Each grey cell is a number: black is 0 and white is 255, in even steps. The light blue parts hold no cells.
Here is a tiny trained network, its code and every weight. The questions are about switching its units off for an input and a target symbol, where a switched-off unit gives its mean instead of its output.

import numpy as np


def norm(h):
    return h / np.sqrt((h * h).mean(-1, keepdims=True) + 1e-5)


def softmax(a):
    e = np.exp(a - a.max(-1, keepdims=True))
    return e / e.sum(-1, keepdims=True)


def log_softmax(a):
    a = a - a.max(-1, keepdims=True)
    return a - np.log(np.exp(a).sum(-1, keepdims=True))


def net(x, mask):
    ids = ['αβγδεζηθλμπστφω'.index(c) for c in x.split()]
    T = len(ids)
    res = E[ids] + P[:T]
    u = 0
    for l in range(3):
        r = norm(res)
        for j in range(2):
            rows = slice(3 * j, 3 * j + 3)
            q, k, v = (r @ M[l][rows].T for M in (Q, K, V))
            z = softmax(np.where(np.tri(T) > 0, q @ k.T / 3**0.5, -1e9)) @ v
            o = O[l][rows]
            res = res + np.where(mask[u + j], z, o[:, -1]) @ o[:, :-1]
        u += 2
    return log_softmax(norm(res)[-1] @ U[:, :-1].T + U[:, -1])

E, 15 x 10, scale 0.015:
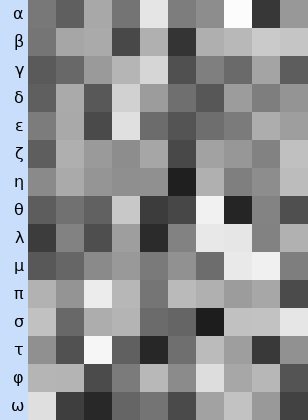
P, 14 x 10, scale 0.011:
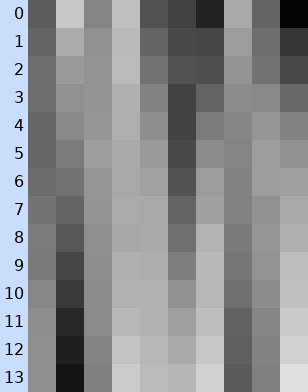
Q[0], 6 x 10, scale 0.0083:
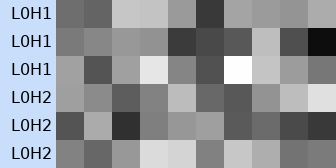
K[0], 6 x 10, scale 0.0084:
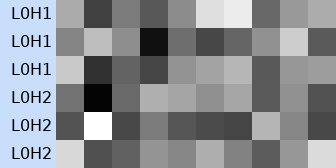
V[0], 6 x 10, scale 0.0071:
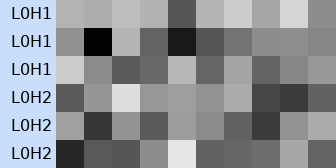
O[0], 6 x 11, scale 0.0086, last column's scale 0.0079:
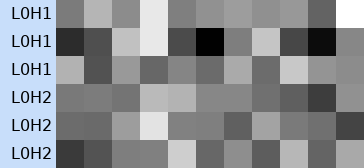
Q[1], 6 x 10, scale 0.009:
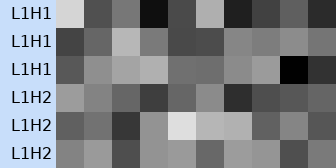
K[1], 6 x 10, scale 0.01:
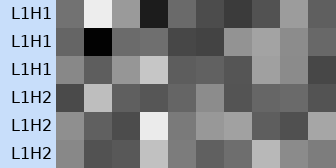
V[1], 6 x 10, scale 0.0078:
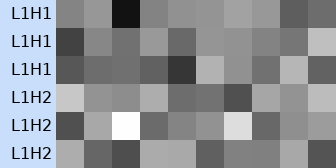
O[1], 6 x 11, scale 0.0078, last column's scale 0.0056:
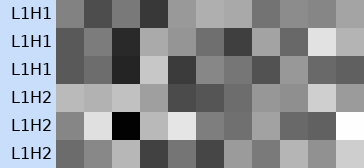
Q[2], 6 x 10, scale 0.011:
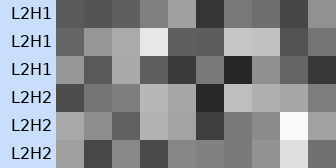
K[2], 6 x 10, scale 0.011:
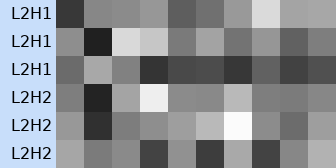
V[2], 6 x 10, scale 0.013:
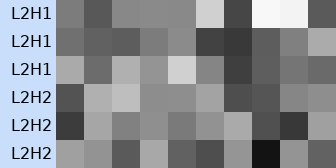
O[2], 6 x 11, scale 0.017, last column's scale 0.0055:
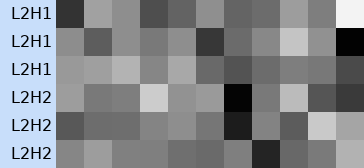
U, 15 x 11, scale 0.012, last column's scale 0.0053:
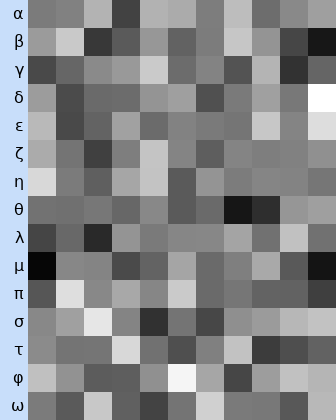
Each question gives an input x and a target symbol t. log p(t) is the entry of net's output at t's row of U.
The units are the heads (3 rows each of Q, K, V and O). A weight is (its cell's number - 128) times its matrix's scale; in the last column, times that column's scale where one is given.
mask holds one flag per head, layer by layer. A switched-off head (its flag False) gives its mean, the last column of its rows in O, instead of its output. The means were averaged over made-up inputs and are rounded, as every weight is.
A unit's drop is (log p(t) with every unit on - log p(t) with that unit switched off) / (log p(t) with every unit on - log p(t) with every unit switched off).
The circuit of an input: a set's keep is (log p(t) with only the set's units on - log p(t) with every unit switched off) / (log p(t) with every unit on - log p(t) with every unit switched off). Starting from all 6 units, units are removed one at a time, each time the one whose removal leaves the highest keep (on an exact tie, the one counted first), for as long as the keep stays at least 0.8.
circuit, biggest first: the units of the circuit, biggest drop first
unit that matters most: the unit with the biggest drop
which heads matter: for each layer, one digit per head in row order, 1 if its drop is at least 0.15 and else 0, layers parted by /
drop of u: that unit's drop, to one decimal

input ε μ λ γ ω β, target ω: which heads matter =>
00 / 00 / 01
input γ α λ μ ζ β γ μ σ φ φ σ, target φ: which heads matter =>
10 / 00 / 00
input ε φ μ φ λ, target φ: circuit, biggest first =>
L0H1
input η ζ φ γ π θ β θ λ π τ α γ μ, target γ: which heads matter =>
11 / 00 / 00
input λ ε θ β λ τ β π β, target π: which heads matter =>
00 / 00 / 10
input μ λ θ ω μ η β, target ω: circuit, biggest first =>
L2H2, L0H1
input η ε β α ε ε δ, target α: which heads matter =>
00 / 10 / 01
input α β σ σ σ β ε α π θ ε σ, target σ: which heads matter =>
01 / 00 / 10
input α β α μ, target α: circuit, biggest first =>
L1H1, L2H2
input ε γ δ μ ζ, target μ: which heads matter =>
00 / 00 / 10
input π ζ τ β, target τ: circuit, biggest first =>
L0H1, L2H1
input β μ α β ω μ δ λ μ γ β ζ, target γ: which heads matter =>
01 / 00 / 10
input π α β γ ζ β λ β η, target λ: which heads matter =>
00 / 00 / 01
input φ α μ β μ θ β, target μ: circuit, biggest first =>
L2H1
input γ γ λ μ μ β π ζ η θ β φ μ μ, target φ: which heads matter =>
10 / 00 / 01
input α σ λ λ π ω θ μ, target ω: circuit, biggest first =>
L0H1, L1H2
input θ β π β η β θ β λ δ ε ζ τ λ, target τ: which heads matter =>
11 / 00 / 10
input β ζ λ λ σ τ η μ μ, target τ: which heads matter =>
10 / 10 / 00
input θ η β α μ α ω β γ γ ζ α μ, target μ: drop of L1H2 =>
0.1
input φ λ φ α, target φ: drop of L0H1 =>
0.8
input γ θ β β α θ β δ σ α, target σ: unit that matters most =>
L2H1
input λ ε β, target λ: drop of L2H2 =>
0.3
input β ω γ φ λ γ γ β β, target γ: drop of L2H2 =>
0.1
